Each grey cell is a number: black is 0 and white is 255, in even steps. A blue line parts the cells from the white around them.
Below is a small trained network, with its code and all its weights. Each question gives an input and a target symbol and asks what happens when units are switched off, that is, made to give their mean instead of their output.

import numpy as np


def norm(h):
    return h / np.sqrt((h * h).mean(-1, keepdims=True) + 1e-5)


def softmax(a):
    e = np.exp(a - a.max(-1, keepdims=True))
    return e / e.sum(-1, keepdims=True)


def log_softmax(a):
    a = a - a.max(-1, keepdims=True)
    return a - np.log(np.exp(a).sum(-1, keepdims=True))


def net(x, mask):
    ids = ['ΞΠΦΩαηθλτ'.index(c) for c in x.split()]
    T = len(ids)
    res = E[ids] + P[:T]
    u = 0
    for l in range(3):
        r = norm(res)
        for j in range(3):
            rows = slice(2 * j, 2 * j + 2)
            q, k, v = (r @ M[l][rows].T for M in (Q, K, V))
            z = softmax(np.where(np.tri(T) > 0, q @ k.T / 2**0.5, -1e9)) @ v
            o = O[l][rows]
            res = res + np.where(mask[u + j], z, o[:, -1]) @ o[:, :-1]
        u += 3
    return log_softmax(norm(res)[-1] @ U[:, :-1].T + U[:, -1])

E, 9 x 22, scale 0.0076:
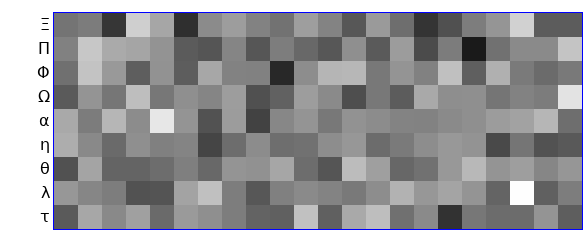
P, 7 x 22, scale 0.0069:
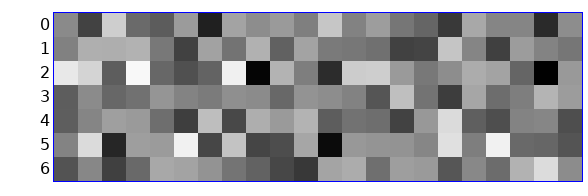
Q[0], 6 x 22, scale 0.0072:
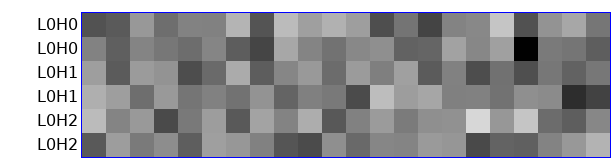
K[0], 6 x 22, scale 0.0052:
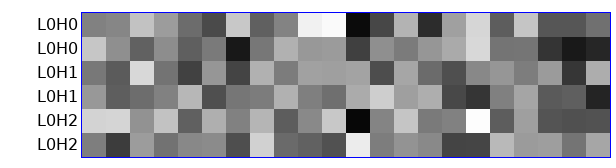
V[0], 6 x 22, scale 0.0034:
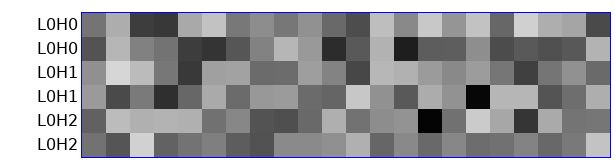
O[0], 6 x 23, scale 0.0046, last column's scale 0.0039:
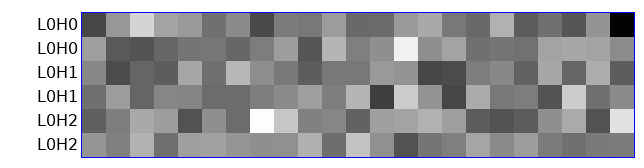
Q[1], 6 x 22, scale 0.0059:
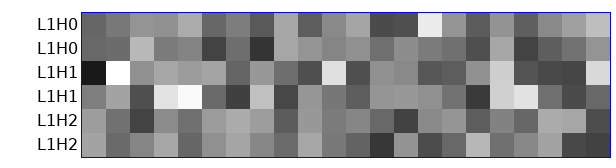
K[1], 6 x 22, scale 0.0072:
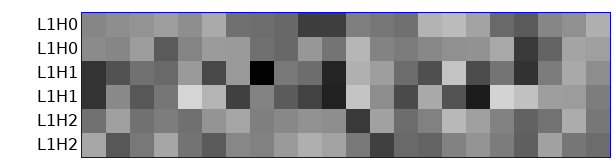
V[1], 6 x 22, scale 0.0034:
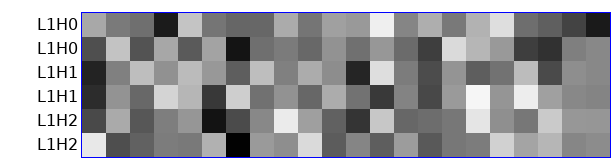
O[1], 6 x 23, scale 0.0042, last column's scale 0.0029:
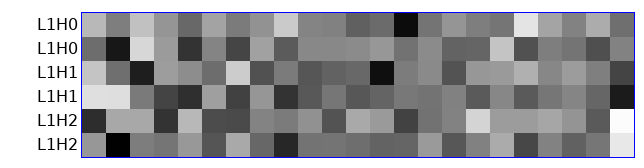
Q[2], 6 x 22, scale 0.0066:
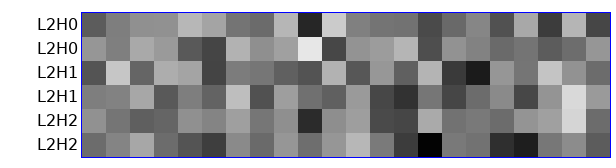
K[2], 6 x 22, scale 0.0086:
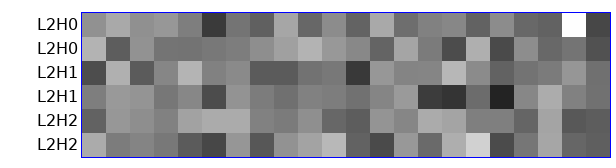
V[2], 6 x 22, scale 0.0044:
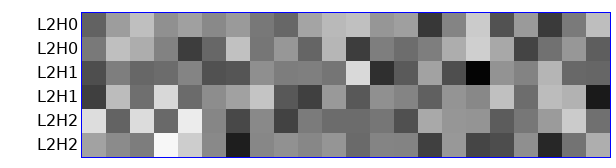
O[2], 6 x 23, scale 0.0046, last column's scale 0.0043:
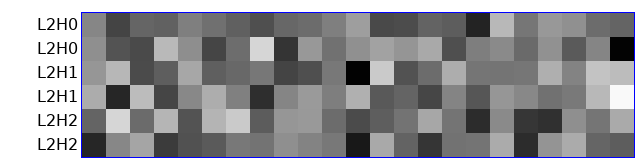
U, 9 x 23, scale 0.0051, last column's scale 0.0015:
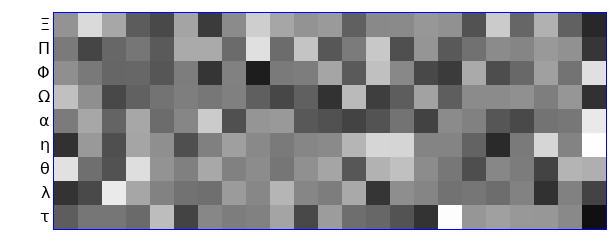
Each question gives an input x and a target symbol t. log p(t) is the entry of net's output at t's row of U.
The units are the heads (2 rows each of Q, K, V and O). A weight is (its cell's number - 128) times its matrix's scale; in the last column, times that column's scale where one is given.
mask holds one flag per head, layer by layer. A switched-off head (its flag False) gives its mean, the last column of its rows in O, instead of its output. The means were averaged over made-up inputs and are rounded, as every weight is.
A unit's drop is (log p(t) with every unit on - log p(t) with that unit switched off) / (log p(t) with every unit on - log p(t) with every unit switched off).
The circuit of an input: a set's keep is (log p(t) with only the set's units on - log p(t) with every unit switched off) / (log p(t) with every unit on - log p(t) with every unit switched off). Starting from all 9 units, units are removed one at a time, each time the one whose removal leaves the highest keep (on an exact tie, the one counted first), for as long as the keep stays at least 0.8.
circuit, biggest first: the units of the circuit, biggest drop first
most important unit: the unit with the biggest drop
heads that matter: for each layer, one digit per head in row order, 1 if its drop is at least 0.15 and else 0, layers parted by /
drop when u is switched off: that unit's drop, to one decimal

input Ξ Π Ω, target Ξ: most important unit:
L2H0
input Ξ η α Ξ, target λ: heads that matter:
011 / 100 / 110
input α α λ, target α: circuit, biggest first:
(L2H2; L0H0)
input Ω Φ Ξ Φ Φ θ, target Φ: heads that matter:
100 / 000 / 110
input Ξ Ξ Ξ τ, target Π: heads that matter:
000 / 011 / 001
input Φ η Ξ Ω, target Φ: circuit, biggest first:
(L1H0; L1H1)
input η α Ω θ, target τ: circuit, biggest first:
(L1H2; L1H1)
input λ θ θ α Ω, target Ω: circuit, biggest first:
(L0H1; L1H1)
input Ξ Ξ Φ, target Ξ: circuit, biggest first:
(L2H0; L2H1)
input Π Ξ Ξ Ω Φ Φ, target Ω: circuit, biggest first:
(L0H1; L2H1)
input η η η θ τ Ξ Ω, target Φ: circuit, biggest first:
(L0H0; L1H0; L1H1)
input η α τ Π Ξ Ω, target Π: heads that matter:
100 / 000 / 010
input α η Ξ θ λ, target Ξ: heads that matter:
000 / 011 / 000
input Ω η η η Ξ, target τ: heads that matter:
000 / 001 / 000
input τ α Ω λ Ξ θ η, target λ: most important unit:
L0H0
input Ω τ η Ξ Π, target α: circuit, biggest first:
(L1H1; L2H2)
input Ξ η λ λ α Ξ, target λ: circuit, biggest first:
(L0H0; L1H1)
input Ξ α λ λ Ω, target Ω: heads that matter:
000 / 000 / 000
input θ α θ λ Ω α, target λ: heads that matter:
100 / 000 / 000
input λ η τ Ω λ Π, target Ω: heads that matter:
010 / 000 / 000
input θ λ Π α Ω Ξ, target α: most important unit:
L0H0
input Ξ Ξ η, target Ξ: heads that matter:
000 / 000 / 100
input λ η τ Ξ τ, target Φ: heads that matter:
000 / 010 / 100
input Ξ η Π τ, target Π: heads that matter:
100 / 011 / 011
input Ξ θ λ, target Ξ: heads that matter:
000 / 000 / 100
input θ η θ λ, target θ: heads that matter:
000 / 000 / 001
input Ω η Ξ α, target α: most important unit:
L2H2
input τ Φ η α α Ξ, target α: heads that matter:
100 / 010 / 001
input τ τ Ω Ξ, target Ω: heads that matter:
000 / 000 / 010
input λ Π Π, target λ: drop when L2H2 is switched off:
-0.1
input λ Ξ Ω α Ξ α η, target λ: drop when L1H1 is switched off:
0.0
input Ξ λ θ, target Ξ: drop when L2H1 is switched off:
0.1
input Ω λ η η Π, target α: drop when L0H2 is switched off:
0.1
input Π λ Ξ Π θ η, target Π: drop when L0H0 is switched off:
0.4
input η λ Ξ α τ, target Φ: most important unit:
L2H0
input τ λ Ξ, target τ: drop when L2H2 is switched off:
0.2
